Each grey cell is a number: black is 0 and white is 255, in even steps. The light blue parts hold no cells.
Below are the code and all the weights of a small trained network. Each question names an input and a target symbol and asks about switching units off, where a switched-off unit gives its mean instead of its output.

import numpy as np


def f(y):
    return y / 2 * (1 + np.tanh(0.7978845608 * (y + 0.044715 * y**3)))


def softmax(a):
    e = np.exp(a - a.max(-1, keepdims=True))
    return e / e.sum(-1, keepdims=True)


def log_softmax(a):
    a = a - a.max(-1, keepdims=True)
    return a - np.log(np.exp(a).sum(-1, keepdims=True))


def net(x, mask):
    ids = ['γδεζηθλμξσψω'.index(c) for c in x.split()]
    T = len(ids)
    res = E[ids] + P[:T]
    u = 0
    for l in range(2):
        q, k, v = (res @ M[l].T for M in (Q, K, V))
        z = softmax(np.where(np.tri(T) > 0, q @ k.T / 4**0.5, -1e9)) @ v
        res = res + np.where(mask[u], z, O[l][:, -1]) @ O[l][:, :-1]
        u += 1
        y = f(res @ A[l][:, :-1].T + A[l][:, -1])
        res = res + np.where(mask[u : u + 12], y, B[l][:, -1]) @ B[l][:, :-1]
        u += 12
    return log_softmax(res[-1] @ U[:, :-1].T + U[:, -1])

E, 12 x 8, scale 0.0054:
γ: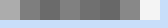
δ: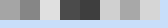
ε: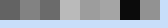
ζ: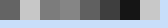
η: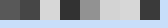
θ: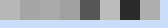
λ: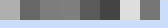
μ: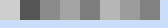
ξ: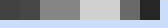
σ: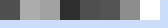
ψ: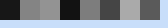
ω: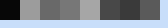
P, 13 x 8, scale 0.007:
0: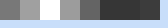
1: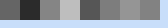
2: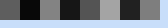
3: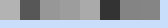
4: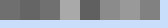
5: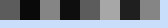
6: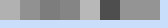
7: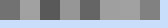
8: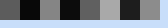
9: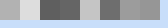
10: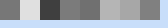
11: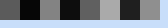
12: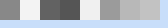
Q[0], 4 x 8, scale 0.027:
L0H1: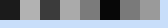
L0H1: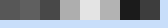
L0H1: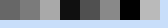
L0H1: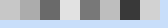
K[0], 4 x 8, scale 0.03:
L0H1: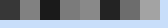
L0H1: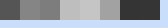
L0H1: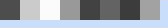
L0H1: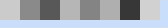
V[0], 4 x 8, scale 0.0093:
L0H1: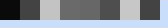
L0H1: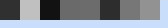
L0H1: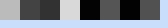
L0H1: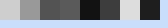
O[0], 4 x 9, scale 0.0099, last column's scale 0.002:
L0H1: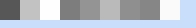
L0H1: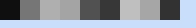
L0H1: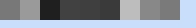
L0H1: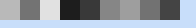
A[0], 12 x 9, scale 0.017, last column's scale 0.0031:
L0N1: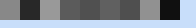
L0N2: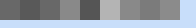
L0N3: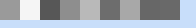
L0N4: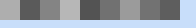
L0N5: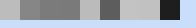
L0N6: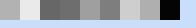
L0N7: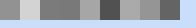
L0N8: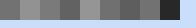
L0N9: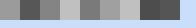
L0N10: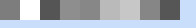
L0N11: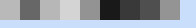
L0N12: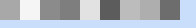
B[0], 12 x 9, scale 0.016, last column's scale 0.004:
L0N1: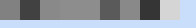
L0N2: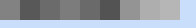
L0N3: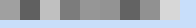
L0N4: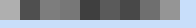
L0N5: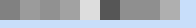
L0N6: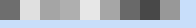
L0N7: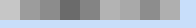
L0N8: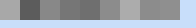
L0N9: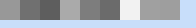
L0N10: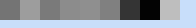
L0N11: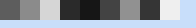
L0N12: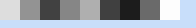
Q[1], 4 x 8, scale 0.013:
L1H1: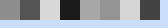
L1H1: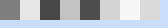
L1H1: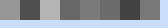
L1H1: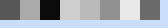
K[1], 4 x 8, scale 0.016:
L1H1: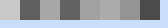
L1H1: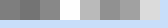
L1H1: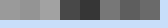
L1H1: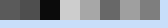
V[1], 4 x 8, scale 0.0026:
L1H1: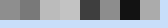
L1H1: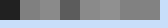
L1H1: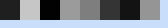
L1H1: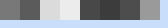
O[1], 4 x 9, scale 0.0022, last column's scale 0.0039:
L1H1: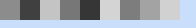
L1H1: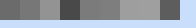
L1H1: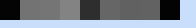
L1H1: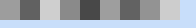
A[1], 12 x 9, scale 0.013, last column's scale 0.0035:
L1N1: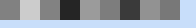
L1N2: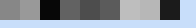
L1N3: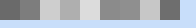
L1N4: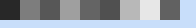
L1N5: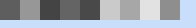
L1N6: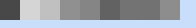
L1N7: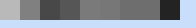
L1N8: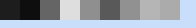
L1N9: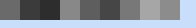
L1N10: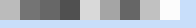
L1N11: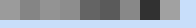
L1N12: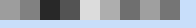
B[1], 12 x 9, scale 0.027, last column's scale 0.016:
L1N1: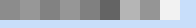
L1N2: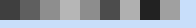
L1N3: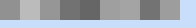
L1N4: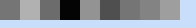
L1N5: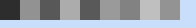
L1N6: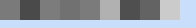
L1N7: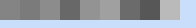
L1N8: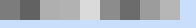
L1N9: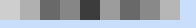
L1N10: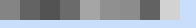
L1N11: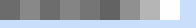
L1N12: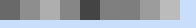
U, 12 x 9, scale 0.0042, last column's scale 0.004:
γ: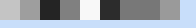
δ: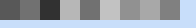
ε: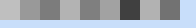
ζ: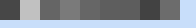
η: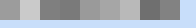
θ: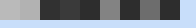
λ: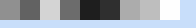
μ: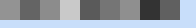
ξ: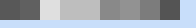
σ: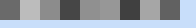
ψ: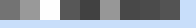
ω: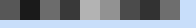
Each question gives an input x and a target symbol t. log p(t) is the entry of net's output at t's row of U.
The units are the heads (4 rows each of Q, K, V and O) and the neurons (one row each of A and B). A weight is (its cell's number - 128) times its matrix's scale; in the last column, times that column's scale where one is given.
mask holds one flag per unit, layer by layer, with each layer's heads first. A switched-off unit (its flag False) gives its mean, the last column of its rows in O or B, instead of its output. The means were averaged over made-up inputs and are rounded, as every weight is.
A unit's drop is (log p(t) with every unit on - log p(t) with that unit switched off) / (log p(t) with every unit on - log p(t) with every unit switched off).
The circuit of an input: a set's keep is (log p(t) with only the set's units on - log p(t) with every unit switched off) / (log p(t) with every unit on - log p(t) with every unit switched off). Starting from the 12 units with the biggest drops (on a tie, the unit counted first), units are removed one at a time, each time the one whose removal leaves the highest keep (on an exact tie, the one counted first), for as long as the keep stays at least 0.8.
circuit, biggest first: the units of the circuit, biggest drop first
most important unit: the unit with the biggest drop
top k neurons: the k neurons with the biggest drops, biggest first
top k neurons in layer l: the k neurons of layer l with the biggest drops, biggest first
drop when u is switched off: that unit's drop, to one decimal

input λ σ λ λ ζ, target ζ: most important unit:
L0H1
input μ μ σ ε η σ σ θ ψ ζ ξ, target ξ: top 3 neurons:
(L0N11 L0N9 L1N8)
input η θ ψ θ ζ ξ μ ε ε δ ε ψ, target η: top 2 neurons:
(L1N3 L0N11)
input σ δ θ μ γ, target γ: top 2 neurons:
(L0N12 L0N11)
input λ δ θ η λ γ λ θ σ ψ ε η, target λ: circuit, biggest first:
(L0H1 L0N1 L1N11)
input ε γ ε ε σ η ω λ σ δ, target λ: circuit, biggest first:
(L0H1 L0N11 L1N11)
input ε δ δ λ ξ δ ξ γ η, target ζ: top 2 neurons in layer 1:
(L1N2 L1N4)
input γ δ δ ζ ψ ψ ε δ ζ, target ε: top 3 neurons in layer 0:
(L0N1 L0N11 L0N12)
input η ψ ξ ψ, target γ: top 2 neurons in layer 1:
(L1N1 L1N10)
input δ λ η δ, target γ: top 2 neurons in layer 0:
(L0N11 L0N12)
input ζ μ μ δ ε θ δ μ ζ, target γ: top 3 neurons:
(L1N8 L0N1 L1N4)
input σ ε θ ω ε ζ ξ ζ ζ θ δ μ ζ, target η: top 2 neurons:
(L1N12 L1N10)
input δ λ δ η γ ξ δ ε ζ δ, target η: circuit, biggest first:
(L1N3 L0N6)
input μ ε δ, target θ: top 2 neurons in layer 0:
(L0N1 L0N2)
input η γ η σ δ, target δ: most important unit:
L0N12
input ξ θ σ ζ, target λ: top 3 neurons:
(L0N11 L1N10 L1N11)
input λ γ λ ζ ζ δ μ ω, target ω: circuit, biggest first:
(L0H1 L1N6 L1N1)
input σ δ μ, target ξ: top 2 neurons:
(L1N8 L0N12)
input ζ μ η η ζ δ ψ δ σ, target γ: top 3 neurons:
(L0N1 L1N8 L1N4)
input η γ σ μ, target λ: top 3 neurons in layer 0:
(L0N11 L0N12 L0N4)
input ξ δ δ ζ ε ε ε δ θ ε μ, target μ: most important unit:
L0N9
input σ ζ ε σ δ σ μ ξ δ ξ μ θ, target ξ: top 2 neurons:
(L0N12 L0N11)
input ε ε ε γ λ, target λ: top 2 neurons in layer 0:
(L0N4 L0N12)
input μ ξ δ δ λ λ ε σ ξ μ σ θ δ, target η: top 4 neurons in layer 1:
(L1N12 L1N10 L1N1 L1N3)
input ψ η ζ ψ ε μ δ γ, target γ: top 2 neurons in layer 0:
(L0N11 L0N12)
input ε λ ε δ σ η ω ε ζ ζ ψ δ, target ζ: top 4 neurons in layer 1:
(L1N2 L1N4 L1N9 L1N5)
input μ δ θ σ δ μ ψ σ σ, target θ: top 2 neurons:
(L0N1 L1N9)
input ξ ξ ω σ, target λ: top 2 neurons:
(L0N11 L1N10)
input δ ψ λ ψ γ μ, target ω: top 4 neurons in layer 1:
(L1N10 L1N1 L1N9 L1N11)
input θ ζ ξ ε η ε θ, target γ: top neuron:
(L0N11)
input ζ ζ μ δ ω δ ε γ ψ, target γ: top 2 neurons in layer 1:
(L1N8 L1N4)
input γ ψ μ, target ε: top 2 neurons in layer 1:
(L1N9 L1N8)
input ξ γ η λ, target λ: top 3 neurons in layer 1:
(L1N11 L1N10 L1N8)
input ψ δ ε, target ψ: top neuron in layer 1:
(L1N3)
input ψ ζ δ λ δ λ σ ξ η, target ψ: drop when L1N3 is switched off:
0.2
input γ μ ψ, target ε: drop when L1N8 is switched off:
0.6
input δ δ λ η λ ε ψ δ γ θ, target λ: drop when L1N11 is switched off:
0.1
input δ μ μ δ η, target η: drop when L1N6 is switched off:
0.1
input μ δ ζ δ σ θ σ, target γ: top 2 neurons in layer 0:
(L0N12 L0N11)
